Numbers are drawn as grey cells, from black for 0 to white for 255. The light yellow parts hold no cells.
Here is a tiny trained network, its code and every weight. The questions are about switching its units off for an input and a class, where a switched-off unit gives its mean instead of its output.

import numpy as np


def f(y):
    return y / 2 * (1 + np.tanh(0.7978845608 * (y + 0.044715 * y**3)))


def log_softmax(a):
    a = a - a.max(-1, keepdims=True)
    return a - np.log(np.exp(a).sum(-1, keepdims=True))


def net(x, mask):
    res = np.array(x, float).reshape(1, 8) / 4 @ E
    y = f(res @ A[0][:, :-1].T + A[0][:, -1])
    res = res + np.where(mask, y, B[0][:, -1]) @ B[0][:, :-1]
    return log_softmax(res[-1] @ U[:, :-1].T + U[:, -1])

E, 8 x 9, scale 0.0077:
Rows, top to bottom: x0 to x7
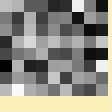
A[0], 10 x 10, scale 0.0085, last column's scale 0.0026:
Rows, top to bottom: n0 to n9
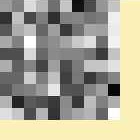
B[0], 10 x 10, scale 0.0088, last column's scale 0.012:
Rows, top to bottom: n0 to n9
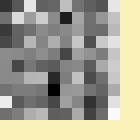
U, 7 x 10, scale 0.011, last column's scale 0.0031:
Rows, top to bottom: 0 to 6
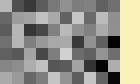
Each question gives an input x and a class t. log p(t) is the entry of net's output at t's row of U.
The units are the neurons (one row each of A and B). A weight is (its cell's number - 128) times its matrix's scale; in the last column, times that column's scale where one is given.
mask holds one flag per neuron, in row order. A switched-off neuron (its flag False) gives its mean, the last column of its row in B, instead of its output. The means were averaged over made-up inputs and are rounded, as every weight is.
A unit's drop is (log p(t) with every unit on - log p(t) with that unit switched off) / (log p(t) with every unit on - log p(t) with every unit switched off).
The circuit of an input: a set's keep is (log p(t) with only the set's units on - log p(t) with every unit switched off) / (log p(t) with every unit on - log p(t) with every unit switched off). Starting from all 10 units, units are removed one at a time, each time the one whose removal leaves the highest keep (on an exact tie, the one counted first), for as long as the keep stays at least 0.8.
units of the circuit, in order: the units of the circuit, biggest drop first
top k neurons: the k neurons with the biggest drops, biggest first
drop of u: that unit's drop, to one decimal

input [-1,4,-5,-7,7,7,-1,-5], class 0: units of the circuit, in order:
[n9, n0]
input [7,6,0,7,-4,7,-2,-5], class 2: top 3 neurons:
[n9, n3, n6]
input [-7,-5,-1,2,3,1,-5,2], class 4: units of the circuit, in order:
[n0, n9]
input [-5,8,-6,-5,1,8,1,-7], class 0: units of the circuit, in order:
[n8, n0]
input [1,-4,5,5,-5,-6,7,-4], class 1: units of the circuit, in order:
[n3]
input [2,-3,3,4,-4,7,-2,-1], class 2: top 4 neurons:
[n9, n3, n6, n4]
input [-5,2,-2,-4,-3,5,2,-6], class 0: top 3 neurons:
[n0, n3, n8]
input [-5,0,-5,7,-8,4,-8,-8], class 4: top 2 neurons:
[n5, n1]
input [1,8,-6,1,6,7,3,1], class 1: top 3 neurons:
[n1, n8, n0]
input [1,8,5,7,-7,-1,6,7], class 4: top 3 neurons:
[n0, n1, n9]
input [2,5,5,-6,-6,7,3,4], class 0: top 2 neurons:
[n0, n3]
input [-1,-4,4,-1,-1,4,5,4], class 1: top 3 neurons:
[n8, n0, n9]
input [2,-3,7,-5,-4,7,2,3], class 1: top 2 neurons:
[n8, n1]
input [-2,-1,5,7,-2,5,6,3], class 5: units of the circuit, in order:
[n7]
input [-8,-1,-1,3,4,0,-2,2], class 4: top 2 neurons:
[n9, n0]
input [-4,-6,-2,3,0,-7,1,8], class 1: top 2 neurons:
[n3, n8]
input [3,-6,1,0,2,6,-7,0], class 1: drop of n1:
0.2
